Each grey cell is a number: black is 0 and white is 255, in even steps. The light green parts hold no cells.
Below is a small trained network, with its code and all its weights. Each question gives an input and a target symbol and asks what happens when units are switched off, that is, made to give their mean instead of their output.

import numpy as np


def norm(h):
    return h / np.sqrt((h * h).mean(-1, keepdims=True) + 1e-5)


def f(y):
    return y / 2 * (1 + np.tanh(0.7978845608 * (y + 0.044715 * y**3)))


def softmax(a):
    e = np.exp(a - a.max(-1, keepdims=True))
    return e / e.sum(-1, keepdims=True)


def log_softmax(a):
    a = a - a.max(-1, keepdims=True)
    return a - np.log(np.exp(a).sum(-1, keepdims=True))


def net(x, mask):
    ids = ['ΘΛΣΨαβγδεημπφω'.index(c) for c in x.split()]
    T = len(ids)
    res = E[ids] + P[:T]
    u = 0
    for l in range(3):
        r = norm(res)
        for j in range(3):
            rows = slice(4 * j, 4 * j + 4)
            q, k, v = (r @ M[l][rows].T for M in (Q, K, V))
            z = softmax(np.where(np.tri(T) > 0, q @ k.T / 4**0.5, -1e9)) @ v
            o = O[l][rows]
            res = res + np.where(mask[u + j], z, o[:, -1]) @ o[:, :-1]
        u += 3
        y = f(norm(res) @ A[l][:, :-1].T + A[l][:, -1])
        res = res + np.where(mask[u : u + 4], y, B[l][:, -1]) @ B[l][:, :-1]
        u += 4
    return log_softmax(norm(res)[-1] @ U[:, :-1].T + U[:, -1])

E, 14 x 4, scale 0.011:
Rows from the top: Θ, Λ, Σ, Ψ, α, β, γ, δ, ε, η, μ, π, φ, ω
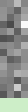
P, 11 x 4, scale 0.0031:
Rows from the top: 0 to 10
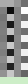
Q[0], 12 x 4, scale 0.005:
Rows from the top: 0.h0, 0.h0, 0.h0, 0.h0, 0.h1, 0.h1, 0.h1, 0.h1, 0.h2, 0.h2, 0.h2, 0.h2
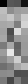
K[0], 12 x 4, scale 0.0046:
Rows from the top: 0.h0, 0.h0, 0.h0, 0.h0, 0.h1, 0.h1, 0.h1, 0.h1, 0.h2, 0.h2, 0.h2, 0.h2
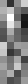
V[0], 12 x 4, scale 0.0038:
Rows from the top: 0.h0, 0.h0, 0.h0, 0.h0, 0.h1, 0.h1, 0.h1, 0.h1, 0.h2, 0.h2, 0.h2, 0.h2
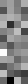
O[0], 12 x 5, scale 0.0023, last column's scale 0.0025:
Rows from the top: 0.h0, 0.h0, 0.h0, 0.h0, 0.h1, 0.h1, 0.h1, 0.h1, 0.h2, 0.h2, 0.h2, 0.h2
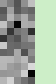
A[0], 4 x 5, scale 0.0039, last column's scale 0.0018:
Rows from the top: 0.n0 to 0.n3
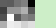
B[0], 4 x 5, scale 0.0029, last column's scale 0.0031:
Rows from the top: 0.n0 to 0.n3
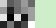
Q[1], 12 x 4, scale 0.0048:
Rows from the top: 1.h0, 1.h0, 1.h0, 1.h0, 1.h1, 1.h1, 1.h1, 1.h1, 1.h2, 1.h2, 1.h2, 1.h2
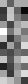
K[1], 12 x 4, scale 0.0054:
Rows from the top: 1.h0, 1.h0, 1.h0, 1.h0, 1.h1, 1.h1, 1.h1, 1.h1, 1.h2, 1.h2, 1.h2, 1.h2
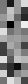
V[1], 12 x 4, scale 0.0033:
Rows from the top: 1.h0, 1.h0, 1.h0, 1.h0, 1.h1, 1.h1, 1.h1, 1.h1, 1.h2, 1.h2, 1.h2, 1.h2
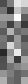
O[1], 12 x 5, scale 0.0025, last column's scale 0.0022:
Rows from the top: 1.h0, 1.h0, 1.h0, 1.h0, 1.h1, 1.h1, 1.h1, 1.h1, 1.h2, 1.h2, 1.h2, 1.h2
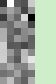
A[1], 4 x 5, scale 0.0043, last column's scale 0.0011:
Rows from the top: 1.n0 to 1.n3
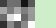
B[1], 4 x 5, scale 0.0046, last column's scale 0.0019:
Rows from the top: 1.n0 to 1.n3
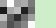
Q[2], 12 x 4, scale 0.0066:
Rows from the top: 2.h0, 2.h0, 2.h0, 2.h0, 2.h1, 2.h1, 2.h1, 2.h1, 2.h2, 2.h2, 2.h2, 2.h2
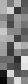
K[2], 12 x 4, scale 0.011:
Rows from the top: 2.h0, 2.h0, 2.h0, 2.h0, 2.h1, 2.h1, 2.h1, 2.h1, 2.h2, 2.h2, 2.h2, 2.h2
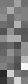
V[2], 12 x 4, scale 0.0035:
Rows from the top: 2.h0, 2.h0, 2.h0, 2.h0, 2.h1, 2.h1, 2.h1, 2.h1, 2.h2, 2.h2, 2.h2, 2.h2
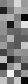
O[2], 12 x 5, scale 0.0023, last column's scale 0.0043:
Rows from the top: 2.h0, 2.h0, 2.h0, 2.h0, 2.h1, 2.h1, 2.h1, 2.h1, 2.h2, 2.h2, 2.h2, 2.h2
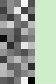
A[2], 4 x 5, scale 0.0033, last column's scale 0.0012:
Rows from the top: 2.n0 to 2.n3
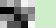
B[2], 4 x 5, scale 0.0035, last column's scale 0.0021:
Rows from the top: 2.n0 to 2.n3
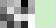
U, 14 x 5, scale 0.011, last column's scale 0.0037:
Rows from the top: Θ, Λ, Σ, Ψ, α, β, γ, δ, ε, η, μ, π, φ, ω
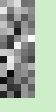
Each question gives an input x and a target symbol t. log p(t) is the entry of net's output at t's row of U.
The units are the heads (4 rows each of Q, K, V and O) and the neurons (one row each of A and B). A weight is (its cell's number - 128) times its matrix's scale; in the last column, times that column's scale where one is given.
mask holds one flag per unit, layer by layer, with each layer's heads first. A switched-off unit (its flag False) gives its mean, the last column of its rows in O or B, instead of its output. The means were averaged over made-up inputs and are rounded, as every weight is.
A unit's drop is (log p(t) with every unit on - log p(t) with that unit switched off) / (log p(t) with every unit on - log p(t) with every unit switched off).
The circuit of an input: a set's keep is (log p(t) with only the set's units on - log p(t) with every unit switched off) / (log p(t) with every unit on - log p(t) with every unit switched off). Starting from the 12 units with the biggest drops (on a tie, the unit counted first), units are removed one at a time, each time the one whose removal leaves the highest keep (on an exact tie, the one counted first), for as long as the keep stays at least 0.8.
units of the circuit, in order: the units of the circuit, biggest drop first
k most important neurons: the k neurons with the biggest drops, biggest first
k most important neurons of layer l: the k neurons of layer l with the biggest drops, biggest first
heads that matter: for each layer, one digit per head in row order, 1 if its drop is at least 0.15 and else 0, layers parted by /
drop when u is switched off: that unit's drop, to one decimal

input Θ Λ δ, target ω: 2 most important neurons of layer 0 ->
[0.n2; 0.n3]
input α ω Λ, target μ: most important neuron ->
[0.n2]
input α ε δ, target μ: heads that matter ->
000 / 100 / 101
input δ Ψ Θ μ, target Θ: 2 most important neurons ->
[2.n0; 2.n2]
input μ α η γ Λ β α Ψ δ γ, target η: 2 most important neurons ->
[2.n0; 1.n2]
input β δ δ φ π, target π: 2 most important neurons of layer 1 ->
[1.n0; 1.n2]
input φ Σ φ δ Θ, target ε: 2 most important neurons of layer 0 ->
[0.n3; 0.n0]
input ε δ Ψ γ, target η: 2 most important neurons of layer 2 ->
[2.n0; 2.n3]
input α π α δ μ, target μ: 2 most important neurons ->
[0.n3; 1.n2]
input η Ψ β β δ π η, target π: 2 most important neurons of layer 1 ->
[1.n0; 1.n2]
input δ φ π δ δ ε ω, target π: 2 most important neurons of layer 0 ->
[0.n2; 0.n3]
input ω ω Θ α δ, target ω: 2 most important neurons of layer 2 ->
[2.n0; 2.n1]
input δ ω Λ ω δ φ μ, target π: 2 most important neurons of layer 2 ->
[2.n2; 2.n0]
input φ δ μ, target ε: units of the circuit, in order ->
[0.n3]
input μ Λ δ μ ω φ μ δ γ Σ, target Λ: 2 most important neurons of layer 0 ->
[0.n3; 0.n2]
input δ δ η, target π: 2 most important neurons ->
[0.n3; 1.n0]
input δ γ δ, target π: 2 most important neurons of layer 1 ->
[1.n2; 1.n3]
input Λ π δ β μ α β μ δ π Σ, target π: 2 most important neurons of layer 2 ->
[2.n2; 2.n1]
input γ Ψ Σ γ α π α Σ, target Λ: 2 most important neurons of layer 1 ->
[1.n2; 1.n3]
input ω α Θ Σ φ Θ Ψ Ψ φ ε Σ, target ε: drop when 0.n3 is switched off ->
0.1
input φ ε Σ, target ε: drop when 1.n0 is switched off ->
0.1
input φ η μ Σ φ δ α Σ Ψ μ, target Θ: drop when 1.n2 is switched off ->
0.0
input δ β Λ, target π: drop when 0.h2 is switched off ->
0.1
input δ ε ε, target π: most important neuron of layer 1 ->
[1.n0]
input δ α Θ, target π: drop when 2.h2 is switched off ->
0.2
